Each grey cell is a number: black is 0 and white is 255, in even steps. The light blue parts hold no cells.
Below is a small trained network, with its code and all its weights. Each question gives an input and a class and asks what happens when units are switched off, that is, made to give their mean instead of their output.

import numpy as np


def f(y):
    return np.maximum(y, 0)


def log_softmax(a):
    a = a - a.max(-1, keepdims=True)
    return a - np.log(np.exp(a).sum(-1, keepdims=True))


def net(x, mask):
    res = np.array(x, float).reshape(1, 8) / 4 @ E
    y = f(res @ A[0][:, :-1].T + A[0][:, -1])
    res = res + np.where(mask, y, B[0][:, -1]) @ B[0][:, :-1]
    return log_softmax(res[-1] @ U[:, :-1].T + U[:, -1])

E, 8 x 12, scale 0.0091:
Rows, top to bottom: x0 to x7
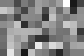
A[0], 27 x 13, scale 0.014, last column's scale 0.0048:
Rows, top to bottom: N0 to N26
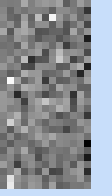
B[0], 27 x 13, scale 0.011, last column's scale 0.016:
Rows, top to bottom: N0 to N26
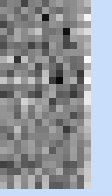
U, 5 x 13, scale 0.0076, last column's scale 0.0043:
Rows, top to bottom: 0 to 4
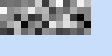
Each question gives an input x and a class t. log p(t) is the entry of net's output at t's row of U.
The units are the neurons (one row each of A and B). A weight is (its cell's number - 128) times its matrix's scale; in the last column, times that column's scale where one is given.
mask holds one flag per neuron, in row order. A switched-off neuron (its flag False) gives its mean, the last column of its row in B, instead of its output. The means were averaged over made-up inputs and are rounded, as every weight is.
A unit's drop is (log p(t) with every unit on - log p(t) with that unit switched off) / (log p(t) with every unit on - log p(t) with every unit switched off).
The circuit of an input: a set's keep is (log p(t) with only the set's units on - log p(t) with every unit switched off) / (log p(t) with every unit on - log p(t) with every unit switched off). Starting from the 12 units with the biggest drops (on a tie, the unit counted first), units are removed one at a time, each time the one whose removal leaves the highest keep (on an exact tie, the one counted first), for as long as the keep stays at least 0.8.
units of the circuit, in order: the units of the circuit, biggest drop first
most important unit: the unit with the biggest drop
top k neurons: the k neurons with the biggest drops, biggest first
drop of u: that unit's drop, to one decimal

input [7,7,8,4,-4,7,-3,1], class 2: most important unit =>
N8
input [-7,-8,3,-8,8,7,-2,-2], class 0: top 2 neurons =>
[N4; N6]
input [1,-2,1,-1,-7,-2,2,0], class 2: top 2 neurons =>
[N4; N2]
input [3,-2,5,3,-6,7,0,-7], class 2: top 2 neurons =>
[N8; N4]
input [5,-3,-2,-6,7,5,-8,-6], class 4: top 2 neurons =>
[N10; N4]
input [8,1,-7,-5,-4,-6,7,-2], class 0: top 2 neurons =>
[N11; N26]
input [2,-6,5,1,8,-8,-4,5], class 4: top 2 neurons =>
[N8; N14]
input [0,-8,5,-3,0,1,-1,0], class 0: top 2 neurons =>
[N11; N13]
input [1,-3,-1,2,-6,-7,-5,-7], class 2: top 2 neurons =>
[N4; N11]
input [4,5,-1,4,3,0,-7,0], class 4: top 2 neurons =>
[N8; N13]
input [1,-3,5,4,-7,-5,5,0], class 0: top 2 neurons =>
[N11; N26]
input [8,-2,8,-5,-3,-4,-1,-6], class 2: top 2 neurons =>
[N10; N8]
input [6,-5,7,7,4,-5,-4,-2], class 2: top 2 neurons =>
[N4; N11]
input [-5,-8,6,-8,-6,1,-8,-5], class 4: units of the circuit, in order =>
[N13]
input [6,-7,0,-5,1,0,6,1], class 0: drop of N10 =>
0.0
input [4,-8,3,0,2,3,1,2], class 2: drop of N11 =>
0.1
